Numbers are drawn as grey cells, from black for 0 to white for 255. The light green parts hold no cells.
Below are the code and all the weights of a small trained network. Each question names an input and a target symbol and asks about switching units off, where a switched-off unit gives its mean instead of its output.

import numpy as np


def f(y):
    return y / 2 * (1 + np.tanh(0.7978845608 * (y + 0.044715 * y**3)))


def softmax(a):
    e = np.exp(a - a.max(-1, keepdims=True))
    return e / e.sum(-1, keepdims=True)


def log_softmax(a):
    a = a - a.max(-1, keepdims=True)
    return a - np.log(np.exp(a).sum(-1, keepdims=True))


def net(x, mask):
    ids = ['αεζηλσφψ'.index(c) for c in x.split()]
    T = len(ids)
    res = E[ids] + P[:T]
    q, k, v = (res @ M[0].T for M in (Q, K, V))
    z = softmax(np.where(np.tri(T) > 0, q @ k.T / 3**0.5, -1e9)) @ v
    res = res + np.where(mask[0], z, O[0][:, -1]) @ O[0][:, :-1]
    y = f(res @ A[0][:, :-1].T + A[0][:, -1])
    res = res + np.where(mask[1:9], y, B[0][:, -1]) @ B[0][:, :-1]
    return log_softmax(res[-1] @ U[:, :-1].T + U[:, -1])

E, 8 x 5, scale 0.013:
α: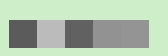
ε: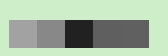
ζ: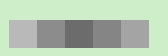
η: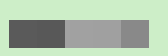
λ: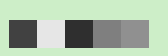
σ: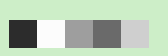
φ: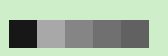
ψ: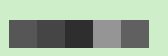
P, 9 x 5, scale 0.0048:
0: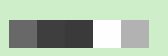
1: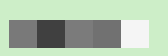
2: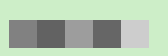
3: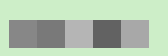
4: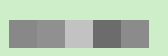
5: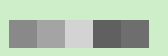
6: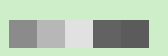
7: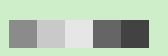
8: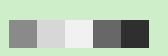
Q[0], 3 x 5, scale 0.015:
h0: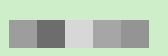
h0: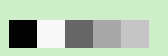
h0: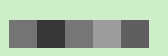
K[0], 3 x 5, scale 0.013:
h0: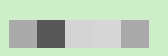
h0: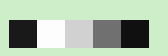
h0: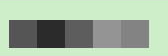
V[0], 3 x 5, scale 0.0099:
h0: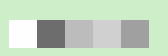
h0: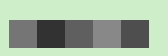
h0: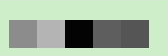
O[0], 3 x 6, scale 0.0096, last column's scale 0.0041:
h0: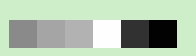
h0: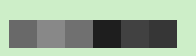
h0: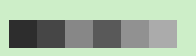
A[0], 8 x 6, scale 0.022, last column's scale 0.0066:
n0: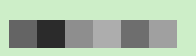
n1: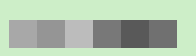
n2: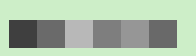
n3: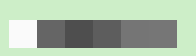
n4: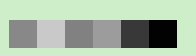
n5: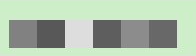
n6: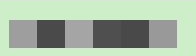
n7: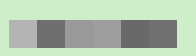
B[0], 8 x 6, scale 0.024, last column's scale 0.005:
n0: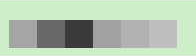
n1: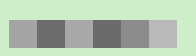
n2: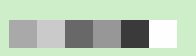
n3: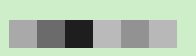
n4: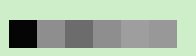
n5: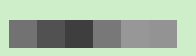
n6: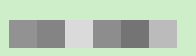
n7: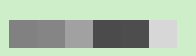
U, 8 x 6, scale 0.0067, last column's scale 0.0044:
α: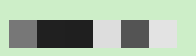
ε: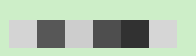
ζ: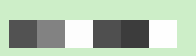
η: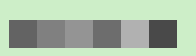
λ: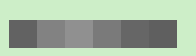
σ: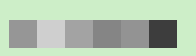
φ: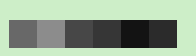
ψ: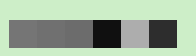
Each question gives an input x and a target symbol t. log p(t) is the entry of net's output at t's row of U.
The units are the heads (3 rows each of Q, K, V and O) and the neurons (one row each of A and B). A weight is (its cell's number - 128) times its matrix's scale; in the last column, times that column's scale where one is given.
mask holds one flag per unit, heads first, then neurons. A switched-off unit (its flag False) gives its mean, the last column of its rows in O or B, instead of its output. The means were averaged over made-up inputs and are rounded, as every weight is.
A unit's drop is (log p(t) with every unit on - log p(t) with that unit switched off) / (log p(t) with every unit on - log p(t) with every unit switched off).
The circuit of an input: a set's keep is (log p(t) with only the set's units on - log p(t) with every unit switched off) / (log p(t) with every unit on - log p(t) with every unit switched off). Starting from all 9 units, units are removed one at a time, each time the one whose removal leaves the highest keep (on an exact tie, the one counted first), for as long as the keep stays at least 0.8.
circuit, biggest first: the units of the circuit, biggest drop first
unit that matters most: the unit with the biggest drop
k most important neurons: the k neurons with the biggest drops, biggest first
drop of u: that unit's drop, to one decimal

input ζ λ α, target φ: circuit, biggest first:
h0, n2
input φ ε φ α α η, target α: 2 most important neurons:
n5, n7
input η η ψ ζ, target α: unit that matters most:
n3
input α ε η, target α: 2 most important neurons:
n0, n5
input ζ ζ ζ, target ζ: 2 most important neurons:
n7, n4
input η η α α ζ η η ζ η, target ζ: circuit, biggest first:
h0, n4, n7, n3
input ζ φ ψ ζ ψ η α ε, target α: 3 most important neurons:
n3, n7, n1
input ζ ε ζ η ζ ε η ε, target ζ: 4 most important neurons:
n6, n0, n2, n5
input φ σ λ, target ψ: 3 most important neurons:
n2, n6, n3
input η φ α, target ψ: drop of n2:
0.2
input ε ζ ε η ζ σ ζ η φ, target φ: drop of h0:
0.1
